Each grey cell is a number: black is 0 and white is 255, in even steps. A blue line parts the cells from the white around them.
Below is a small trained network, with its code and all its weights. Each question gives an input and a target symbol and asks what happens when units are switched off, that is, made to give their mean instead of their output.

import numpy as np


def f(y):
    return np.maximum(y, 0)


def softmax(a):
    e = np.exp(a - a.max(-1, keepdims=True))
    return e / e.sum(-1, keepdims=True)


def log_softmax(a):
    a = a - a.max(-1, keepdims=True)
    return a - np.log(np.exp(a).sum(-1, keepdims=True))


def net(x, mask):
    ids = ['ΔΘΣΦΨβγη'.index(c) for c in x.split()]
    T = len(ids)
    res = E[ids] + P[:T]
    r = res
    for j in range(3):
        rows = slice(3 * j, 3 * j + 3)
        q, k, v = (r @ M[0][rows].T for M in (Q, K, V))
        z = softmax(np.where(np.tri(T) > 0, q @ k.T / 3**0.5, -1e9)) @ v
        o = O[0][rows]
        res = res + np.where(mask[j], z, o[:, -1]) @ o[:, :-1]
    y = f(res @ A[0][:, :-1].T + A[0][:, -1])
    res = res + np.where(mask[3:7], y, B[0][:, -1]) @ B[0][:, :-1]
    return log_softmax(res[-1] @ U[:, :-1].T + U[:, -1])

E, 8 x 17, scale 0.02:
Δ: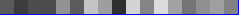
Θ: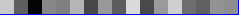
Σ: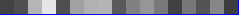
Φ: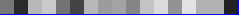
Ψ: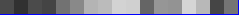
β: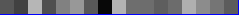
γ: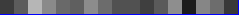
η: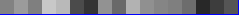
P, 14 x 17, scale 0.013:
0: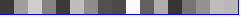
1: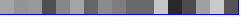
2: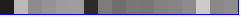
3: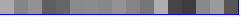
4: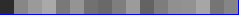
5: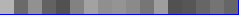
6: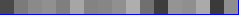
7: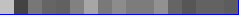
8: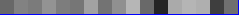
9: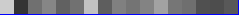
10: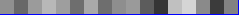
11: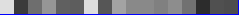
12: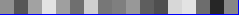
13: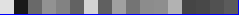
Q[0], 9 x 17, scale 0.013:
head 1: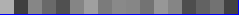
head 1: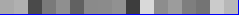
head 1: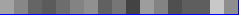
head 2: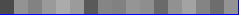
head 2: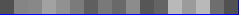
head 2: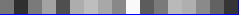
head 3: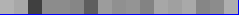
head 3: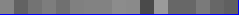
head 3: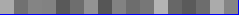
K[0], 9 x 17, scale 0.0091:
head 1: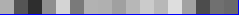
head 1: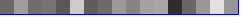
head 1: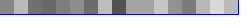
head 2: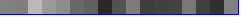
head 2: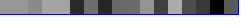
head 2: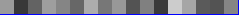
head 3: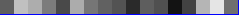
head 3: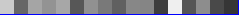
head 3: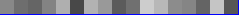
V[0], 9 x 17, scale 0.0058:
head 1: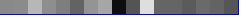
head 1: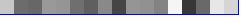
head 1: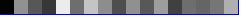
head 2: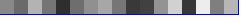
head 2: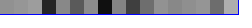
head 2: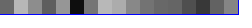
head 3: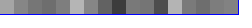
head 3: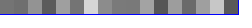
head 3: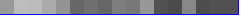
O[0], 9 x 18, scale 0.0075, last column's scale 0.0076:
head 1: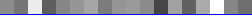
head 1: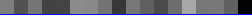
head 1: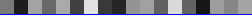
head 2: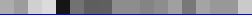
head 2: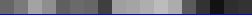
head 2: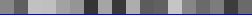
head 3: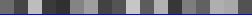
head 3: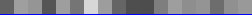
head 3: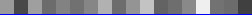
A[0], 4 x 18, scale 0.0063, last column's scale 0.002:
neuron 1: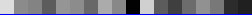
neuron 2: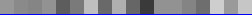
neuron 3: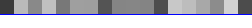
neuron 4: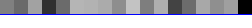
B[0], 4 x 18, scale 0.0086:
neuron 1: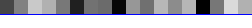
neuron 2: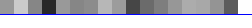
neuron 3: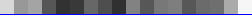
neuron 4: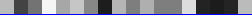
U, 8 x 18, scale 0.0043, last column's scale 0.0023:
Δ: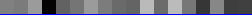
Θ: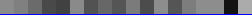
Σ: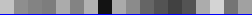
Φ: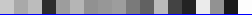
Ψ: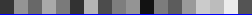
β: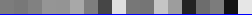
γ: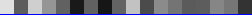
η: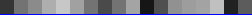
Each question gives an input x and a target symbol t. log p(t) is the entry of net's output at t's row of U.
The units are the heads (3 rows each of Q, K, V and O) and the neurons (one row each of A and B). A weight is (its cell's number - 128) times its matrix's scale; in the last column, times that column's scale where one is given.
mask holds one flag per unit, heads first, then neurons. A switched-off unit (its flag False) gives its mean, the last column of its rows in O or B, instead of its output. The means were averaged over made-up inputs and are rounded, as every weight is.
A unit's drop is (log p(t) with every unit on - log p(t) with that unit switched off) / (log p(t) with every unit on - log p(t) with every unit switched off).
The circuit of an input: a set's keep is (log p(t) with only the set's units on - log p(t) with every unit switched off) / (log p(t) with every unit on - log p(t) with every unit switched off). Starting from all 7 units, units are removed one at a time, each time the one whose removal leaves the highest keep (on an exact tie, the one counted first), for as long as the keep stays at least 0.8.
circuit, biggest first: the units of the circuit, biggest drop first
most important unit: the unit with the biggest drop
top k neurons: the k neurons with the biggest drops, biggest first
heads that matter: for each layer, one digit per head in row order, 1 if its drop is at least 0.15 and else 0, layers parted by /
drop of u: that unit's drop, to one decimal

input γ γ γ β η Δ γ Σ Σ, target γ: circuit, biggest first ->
head 2; neuron 3
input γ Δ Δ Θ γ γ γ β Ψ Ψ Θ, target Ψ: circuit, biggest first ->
head 2; neuron 4
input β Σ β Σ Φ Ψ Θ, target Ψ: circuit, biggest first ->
head 2
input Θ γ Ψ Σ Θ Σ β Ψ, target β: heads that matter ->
000
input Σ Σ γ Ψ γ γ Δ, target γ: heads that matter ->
010
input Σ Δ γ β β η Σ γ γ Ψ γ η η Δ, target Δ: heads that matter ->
100
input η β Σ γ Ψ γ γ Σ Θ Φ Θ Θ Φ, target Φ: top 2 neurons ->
neuron 2; neuron 1
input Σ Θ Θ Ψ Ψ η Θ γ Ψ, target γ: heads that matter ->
010
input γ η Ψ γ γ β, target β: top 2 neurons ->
neuron 3; neuron 1
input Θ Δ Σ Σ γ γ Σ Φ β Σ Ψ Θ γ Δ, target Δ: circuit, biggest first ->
head 1; head 3; neuron 2
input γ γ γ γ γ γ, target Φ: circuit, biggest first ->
head 1; neuron 2; neuron 1
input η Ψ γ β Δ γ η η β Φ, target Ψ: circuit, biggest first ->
neuron 1; head 1; head 2
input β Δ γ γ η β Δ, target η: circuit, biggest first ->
head 2; neuron 3
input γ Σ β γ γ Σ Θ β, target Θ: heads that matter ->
101
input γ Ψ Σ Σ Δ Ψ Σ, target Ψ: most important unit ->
head 2
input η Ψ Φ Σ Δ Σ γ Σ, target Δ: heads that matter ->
100
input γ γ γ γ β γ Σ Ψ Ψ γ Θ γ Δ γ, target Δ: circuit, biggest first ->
head 1; neuron 2; head 3
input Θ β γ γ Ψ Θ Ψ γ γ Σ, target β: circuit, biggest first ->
head 1; neuron 3
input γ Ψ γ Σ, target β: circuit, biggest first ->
head 1; head 3
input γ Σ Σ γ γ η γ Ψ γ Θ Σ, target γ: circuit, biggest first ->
neuron 3; head 2
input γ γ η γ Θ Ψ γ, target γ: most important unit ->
neuron 3
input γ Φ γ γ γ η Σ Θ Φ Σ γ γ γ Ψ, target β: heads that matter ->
001
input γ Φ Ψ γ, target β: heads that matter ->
101
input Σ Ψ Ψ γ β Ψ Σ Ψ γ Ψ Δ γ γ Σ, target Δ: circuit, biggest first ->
head 1; head 3; neuron 2
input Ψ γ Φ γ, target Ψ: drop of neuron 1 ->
1.0
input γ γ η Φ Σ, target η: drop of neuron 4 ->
0.0
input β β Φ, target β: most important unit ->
head 2
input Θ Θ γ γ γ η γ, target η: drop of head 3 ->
0.1
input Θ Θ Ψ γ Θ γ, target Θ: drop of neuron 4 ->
0.0
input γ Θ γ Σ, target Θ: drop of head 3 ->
0.2
